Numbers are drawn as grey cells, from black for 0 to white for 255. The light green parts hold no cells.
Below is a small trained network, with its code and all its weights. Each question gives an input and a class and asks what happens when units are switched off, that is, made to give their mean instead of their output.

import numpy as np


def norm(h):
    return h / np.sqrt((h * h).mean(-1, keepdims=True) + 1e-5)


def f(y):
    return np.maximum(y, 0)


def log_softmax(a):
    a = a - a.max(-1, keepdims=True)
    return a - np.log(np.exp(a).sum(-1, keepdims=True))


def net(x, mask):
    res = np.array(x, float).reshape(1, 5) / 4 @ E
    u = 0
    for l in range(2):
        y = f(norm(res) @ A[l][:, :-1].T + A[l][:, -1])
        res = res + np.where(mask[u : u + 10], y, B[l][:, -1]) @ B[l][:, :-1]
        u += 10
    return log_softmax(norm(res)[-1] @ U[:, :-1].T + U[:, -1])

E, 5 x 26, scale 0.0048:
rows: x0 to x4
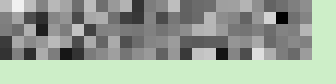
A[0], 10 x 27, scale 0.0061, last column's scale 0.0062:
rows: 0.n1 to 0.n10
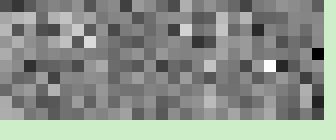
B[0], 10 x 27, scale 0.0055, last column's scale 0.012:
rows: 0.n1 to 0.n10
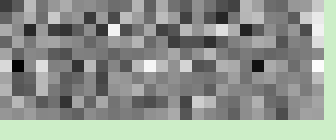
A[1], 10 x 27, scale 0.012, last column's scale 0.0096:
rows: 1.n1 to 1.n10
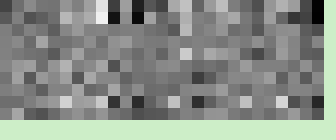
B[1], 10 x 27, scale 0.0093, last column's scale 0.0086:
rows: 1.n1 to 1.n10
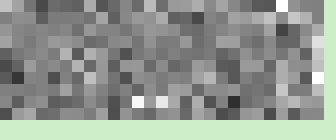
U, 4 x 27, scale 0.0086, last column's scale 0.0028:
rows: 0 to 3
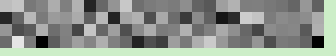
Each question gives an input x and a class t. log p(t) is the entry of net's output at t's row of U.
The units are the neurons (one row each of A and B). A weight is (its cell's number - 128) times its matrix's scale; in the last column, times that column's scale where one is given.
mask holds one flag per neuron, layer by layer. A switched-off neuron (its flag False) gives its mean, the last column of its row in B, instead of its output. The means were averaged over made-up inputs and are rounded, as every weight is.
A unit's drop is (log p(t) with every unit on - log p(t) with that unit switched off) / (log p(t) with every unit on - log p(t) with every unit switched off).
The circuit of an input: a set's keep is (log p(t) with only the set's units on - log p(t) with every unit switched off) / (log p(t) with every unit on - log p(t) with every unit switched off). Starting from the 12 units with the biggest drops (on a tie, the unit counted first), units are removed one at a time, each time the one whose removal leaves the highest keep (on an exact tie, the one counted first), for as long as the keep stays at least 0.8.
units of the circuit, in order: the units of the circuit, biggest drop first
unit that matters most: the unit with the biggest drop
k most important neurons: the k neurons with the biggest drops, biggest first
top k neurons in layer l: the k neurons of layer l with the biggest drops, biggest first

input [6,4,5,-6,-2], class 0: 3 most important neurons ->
0.n2, 0.n3, 1.n7
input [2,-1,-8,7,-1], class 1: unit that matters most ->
0.n3
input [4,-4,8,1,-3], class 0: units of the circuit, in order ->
0.n2, 0.n3, 1.n7
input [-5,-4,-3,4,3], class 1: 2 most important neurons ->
0.n3, 0.n6
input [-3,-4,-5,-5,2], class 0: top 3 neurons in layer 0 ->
0.n6, 0.n3, 0.n4
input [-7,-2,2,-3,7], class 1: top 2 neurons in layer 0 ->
0.n3, 0.n1
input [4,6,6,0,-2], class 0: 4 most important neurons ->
0.n2, 0.n6, 0.n1, 0.n8
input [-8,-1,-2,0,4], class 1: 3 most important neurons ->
0.n1, 0.n3, 1.n4
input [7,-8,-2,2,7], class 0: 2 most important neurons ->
0.n2, 0.n6
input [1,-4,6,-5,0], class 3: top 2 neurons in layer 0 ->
0.n6, 0.n9
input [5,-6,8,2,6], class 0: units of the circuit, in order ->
1.n7, 0.n1
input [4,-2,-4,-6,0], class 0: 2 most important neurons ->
0.n6, 1.n7
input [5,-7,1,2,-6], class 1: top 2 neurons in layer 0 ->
0.n2, 0.n6
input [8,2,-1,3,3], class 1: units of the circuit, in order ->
0.n3
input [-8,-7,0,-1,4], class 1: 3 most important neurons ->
0.n3, 0.n1, 0.n6
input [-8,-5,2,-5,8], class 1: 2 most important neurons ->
0.n3, 0.n1
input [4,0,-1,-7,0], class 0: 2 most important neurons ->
1.n7, 0.n2
